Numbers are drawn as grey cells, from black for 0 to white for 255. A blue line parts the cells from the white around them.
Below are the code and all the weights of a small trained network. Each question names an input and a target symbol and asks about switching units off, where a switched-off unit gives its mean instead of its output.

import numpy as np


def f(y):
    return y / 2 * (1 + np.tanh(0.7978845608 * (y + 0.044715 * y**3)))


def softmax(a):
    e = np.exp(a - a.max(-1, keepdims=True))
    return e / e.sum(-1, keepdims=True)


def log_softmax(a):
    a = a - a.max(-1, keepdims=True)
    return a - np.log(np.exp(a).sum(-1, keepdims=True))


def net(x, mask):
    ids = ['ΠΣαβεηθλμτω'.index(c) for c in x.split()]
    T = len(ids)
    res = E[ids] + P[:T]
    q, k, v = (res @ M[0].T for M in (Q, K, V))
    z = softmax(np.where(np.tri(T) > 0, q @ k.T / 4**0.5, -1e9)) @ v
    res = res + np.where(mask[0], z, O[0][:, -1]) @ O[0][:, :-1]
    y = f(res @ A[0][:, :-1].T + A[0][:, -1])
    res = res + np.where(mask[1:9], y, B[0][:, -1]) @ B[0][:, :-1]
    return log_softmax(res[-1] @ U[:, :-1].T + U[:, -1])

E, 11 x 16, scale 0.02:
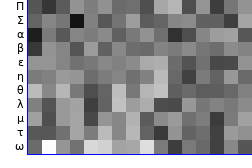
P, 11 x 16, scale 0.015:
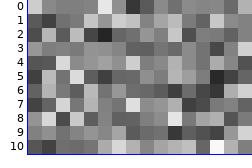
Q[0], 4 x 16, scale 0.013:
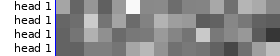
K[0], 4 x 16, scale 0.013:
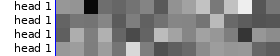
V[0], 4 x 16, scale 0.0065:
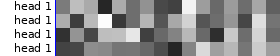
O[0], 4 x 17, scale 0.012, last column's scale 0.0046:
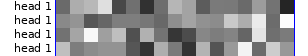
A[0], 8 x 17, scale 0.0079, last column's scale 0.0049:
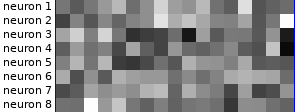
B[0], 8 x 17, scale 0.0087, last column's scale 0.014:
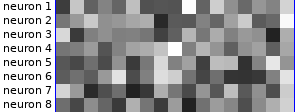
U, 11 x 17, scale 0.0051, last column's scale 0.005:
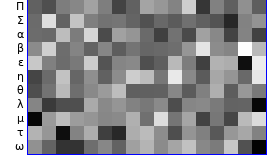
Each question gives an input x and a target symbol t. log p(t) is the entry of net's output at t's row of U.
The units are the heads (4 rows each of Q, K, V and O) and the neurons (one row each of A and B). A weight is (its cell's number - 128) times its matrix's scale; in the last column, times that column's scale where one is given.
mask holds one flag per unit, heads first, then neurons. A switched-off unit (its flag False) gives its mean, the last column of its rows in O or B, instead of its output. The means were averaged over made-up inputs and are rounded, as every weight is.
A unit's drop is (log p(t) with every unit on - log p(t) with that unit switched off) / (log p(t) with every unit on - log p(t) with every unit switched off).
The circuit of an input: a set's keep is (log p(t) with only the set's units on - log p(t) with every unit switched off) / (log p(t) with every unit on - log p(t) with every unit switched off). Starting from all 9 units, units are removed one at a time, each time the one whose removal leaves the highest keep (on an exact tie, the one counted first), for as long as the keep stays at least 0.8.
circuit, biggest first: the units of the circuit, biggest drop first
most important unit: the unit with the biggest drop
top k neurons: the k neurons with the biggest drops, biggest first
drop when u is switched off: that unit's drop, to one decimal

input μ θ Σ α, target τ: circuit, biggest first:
[neuron 2]
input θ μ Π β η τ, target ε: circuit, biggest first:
[neuron 3; head 1]
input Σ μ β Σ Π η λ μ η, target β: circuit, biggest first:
[neuron 6; neuron 5]
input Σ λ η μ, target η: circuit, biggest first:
[neuron 4; head 1; neuron 1]
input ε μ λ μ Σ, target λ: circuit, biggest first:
[head 1; neuron 6]
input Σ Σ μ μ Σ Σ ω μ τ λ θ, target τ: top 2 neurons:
[neuron 7; neuron 6]
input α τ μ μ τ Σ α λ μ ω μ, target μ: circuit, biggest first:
[neuron 1; head 1; neuron 6; neuron 7]
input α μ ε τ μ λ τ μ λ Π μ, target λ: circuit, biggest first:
[head 1; neuron 6]
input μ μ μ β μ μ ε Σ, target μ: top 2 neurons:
[neuron 1; neuron 7]
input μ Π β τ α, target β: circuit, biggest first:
[head 1; neuron 6; neuron 8; neuron 1]
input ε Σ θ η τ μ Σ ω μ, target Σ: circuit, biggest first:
[head 1; neuron 7]
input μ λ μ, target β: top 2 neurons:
[neuron 6; neuron 5]
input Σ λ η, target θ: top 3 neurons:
[neuron 2; neuron 7; neuron 6]
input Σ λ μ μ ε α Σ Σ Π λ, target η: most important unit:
neuron 4
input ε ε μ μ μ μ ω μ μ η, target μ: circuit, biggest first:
[head 1; neuron 7]
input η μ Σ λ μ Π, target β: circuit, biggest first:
[head 1; neuron 6]
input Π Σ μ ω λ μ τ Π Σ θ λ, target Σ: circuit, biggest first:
[neuron 7; head 1; neuron 2]
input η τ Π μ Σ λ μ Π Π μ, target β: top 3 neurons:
[neuron 6; neuron 4; neuron 8]
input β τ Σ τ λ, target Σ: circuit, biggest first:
[neuron 7; neuron 2; head 1]
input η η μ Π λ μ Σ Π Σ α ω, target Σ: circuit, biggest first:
[neuron 7; neuron 2; head 1]
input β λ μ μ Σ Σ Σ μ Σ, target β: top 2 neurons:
[neuron 6; neuron 5]
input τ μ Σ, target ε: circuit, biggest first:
[head 1; neuron 3]
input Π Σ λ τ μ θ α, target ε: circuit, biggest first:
[neuron 3; head 1]
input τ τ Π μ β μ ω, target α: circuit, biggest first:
[head 1]
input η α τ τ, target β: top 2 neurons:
[neuron 6; neuron 4]
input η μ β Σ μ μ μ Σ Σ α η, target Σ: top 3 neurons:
[neuron 7; neuron 2; neuron 1]
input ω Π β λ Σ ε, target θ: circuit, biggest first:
[neuron 2; head 1; neuron 7]
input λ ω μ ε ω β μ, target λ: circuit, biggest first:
[head 1; neuron 7]
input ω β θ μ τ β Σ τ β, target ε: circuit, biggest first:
[head 1; neuron 3]
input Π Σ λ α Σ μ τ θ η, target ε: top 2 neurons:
[neuron 3; neuron 1]
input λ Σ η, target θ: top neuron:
[neuron 2]
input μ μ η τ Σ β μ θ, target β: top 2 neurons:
[neuron 6; neuron 8]
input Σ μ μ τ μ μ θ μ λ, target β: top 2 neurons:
[neuron 6; neuron 5]
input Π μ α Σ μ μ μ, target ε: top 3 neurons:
[neuron 3; neuron 1; neuron 5]
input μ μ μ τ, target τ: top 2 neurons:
[neuron 2; neuron 6]
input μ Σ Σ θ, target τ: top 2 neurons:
[neuron 2; neuron 6]
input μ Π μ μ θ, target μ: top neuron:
[neuron 1]
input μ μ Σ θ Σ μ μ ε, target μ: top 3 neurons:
[neuron 1; neuron 7; neuron 6]
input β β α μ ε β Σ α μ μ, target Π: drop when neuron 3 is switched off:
0.5
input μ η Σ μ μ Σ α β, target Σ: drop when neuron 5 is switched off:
0.0
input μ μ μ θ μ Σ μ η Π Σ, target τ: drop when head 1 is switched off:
1.1
